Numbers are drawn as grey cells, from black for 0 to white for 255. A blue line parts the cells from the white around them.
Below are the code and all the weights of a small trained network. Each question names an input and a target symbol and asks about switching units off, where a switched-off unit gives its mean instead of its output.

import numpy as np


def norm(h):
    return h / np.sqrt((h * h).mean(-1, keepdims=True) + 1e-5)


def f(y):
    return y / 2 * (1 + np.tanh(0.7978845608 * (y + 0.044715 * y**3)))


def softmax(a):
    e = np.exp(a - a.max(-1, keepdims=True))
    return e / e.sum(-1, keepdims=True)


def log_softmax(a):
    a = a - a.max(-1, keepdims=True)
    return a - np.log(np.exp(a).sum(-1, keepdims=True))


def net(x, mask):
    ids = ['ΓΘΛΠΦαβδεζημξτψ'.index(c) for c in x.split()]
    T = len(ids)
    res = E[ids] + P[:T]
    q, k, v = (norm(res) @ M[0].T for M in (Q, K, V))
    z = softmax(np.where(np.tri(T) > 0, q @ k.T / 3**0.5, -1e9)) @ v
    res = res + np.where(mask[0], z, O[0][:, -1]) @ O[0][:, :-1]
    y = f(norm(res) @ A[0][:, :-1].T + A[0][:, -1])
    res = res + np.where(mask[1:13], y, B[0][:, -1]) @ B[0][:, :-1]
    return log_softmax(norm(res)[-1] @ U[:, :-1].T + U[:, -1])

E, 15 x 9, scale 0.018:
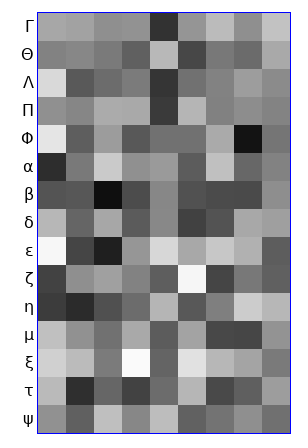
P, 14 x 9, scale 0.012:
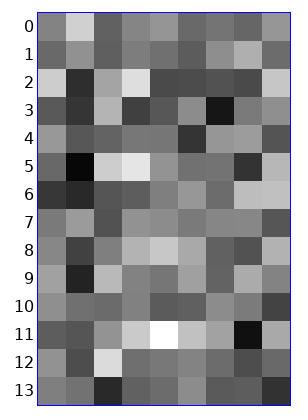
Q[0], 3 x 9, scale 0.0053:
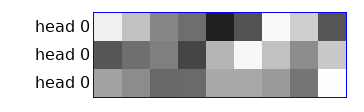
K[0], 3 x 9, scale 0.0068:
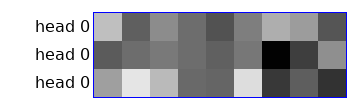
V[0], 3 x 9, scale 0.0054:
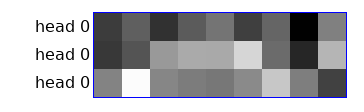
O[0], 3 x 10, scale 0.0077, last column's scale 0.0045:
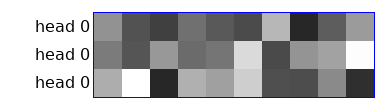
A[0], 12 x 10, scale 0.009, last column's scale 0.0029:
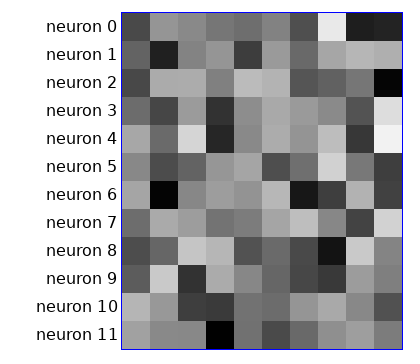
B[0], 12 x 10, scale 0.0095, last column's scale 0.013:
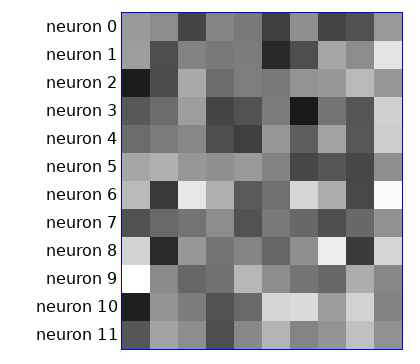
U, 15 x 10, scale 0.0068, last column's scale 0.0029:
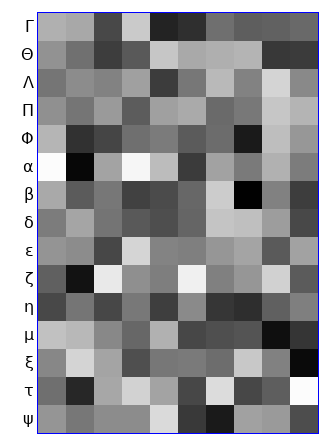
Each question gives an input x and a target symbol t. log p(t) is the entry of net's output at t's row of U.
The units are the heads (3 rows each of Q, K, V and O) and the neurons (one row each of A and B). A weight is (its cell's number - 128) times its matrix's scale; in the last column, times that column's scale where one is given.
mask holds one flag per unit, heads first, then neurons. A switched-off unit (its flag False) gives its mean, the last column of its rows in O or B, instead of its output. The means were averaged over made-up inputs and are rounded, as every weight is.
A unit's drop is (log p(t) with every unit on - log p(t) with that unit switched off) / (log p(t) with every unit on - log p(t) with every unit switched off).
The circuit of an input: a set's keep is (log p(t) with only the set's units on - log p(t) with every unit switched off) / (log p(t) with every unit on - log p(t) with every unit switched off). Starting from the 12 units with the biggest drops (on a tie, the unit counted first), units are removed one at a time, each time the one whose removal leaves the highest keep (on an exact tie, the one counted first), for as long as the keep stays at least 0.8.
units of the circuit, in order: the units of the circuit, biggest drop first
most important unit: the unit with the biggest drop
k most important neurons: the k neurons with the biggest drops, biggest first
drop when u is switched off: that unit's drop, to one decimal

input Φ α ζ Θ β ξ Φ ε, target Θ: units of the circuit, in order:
(neuron 6; neuron 10; neuron 1)
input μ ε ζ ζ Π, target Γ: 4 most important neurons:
(neuron 6; neuron 8; neuron 3; neuron 0)
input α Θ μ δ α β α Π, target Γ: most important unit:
neuron 6
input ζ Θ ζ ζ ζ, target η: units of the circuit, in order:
(neuron 6; head 0; neuron 8)
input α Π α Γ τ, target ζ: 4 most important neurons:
(neuron 11; neuron 10; neuron 8; neuron 0)
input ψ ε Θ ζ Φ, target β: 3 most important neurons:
(neuron 6; neuron 8; neuron 1)
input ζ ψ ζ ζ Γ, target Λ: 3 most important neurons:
(neuron 8; neuron 6; neuron 10)
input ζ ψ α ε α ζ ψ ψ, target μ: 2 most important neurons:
(neuron 5; neuron 6)
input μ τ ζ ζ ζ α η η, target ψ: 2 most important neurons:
(neuron 6; neuron 5)
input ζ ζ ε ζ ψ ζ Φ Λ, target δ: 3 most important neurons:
(neuron 10; neuron 6; neuron 3)
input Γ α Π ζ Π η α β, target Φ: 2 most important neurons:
(neuron 9; neuron 8)
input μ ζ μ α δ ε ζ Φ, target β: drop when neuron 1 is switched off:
0.3
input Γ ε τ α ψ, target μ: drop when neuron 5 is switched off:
0.2
